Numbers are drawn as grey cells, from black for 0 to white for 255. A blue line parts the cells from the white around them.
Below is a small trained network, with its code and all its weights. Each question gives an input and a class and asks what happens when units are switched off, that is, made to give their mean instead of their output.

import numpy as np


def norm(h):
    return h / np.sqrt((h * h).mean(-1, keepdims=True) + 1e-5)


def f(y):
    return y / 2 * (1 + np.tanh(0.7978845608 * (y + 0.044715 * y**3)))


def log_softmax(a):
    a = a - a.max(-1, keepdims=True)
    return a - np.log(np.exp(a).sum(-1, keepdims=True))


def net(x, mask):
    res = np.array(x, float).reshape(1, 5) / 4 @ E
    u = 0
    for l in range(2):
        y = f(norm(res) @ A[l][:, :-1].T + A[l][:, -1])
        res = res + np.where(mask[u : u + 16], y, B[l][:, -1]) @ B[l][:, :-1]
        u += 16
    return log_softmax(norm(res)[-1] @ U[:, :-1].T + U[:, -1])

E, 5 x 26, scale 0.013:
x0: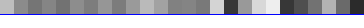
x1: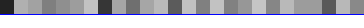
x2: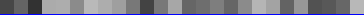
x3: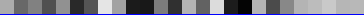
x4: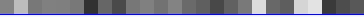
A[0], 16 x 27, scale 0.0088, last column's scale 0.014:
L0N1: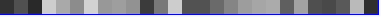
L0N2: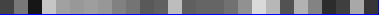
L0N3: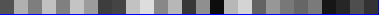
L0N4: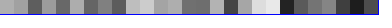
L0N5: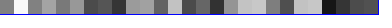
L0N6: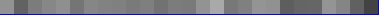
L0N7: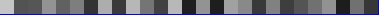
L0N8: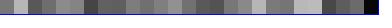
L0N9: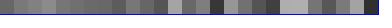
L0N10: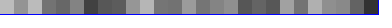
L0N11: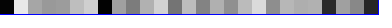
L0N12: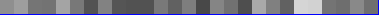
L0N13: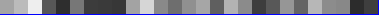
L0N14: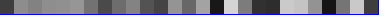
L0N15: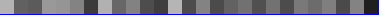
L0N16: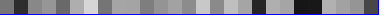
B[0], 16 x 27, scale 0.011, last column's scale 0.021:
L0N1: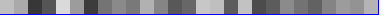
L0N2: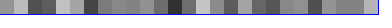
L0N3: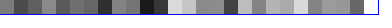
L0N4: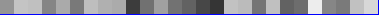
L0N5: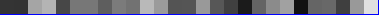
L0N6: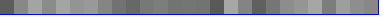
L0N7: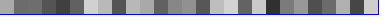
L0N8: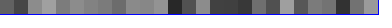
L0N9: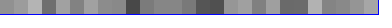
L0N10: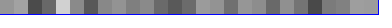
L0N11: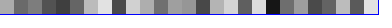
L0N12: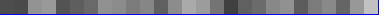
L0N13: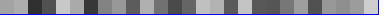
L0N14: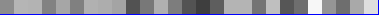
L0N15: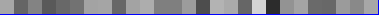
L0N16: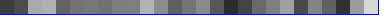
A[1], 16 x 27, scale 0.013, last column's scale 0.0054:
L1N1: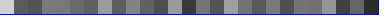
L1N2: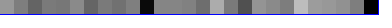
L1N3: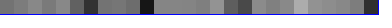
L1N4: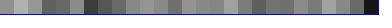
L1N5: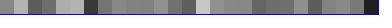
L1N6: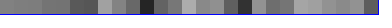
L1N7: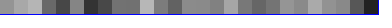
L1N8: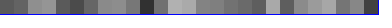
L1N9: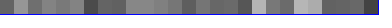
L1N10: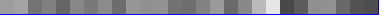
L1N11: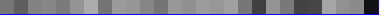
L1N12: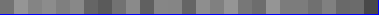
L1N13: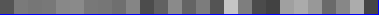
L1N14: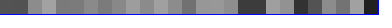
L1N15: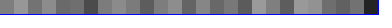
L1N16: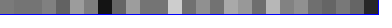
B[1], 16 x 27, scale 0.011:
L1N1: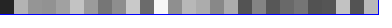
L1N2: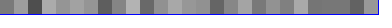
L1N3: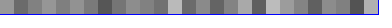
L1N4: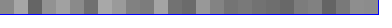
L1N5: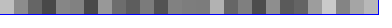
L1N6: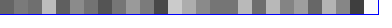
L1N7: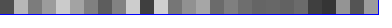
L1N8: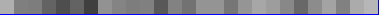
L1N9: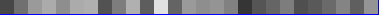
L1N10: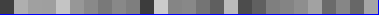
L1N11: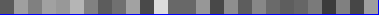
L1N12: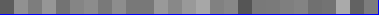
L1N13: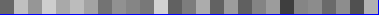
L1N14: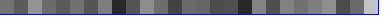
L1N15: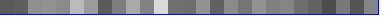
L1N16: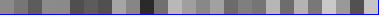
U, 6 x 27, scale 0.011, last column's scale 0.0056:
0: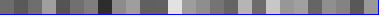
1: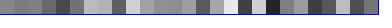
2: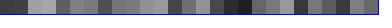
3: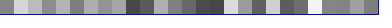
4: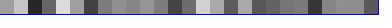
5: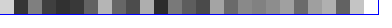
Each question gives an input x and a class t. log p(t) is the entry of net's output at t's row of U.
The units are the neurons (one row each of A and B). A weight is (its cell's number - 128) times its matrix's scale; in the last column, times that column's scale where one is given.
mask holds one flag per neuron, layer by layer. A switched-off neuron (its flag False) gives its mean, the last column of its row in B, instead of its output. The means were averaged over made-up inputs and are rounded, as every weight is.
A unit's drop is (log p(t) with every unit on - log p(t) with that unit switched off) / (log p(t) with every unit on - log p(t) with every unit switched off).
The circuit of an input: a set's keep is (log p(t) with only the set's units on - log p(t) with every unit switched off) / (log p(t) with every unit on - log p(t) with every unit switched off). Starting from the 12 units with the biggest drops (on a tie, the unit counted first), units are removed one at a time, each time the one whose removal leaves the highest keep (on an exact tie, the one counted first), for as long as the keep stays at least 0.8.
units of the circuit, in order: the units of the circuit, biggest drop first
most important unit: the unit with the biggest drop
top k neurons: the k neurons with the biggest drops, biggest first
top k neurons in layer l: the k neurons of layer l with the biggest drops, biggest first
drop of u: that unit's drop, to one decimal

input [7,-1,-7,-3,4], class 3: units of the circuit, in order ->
[L0N4]
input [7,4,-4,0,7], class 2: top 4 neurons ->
[L0N5, L0N14, L0N8, L0N12]
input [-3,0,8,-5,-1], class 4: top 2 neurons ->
[L0N1, L0N2]
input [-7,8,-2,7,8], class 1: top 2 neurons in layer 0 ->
[L0N3, L0N11]
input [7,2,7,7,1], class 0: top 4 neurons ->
[L0N14, L1N6, L0N13, L0N12]
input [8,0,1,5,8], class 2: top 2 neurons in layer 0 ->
[L0N12, L0N14]
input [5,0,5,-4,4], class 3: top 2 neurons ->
[L0N4, L0N13]
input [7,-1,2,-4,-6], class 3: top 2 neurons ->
[L0N4, L0N5]
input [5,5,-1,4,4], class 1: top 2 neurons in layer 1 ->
[L1N10, L1N5]
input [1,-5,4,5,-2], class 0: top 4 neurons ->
[L0N11, L1N6, L0N5, L0N7]
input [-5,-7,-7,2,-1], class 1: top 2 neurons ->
[L0N7, L0N15]
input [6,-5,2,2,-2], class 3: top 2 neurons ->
[L0N4, L0N11]
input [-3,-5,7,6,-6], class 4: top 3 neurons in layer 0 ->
[L0N5, L0N3, L0N1]
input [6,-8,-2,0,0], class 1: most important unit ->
L0N7
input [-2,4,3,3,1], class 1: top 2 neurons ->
[L0N11, L0N3]
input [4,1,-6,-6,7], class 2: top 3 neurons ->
[L0N5, L0N8, L1N6]
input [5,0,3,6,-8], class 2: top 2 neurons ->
[L0N3, L1N11]
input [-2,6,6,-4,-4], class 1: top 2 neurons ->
[L0N11, L0N13]
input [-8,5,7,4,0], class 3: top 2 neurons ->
[L0N14, L0N13]
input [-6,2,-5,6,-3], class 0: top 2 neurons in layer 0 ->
[L0N4, L0N5]
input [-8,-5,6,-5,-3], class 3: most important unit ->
L0N14
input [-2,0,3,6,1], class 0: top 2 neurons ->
[L0N5, L1N6]
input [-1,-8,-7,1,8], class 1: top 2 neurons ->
[L0N7, L0N15]
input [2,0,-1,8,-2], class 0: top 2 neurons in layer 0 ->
[L0N5, L0N16]
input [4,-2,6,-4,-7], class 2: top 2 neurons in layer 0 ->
[L0N16, L0N13]
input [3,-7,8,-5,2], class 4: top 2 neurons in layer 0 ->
[L0N1, L0N2]
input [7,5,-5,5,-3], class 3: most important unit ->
L0N3
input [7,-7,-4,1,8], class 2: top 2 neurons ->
[L0N5, L0N11]
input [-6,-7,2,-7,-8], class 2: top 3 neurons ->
[L0N16, L0N11, L1N14]
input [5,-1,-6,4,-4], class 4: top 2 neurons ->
[L0N14, L0N3]
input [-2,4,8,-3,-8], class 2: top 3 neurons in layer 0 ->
[L0N16, L0N13, L0N10]
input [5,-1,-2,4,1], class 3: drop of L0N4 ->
0.4
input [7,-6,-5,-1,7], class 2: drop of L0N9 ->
0.2
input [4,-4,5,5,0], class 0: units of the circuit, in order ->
[L1N6]
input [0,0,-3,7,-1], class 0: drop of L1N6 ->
0.2
